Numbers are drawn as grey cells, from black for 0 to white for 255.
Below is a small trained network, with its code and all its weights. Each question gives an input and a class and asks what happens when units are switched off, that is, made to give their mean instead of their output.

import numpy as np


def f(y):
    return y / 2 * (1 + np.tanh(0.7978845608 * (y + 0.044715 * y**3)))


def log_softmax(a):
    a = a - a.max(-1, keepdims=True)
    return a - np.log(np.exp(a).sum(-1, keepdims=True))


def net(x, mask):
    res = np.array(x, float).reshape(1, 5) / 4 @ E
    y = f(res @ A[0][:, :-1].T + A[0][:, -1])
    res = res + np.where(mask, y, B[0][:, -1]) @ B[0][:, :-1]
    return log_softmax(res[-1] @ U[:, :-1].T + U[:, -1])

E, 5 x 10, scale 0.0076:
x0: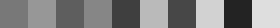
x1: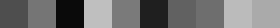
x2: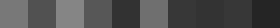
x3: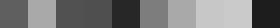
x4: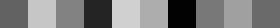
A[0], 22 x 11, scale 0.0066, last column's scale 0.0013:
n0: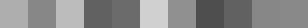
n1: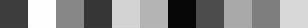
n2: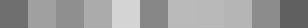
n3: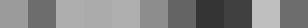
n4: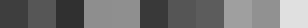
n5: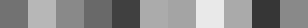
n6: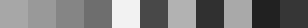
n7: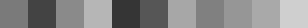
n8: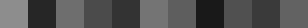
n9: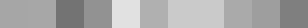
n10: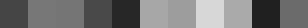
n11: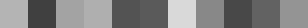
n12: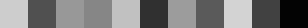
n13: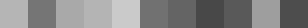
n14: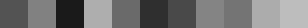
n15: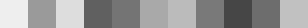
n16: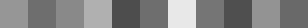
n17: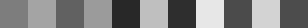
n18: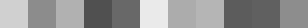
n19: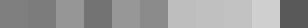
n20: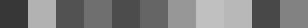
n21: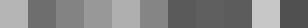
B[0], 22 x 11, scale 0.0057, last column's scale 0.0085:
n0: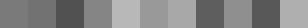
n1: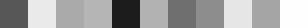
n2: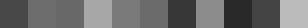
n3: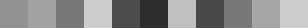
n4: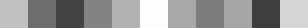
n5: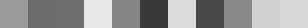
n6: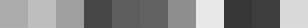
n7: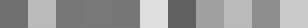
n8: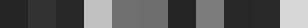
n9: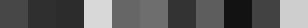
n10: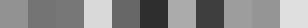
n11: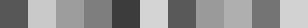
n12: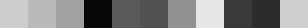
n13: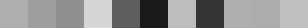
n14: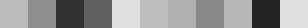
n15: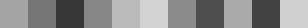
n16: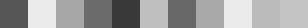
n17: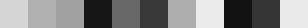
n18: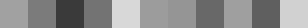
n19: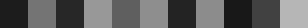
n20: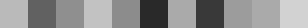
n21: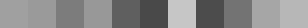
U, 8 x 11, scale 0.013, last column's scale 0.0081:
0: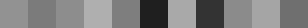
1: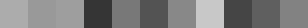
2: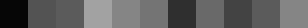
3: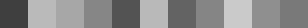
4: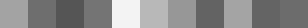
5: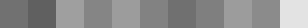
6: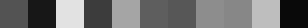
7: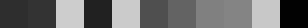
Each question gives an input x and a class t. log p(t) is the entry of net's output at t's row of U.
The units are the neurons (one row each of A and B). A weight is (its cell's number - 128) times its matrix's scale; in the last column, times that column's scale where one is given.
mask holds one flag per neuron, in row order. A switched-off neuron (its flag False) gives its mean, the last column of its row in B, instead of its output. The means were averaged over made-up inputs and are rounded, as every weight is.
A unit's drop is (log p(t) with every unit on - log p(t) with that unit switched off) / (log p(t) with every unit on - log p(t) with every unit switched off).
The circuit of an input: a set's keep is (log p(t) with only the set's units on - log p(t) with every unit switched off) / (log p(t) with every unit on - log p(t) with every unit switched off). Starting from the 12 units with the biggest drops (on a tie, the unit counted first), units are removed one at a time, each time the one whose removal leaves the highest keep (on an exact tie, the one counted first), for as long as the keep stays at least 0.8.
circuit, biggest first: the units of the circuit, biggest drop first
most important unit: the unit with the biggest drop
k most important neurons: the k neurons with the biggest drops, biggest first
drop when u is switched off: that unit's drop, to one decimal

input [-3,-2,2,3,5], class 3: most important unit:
n1
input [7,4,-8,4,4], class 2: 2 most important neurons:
[n9 n19]
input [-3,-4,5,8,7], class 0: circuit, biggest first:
[n10 n5]
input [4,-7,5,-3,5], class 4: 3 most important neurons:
[n18 n15 n0]
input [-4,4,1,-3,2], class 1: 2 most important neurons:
[n6 n12]
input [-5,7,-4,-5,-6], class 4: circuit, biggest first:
[n4 n14]
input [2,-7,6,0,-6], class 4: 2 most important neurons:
[n15 n18]
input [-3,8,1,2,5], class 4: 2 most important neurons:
[n4 n14]
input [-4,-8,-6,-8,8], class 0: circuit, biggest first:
[n13 n3]
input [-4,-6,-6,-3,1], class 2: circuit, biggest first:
[n9 n2]
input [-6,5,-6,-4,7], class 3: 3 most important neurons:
[n1 n17 n8]
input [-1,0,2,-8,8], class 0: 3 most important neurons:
[n13 n3 n21]
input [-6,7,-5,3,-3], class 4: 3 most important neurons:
[n4 n17 n14]
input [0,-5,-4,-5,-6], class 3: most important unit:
n16
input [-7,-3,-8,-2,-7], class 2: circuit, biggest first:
[n9 n19]
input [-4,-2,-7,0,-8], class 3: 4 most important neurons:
[n16 n11 n8 n7]
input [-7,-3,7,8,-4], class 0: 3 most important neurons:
[n10 n5 n20]
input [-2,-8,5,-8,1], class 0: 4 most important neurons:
[n3 n13 n14 n4]
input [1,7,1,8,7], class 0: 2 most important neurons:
[n20 n10]
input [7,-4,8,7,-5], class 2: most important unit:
n8
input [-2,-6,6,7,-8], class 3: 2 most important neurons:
[n11 n16]
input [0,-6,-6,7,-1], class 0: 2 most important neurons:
[n5 n10]
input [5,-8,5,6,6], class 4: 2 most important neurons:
[n18 n15]
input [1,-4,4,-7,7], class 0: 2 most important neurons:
[n3 n13]
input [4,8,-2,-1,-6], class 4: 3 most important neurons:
[n14 n1 n4]
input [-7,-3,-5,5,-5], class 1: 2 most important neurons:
[n12 n6]
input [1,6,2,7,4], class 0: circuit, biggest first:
[n20]
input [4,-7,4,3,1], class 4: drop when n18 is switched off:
0.1
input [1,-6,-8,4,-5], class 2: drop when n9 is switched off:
0.2
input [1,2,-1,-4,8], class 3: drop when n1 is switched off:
0.5
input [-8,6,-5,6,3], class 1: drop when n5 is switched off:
0.0
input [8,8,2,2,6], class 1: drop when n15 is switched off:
0.1
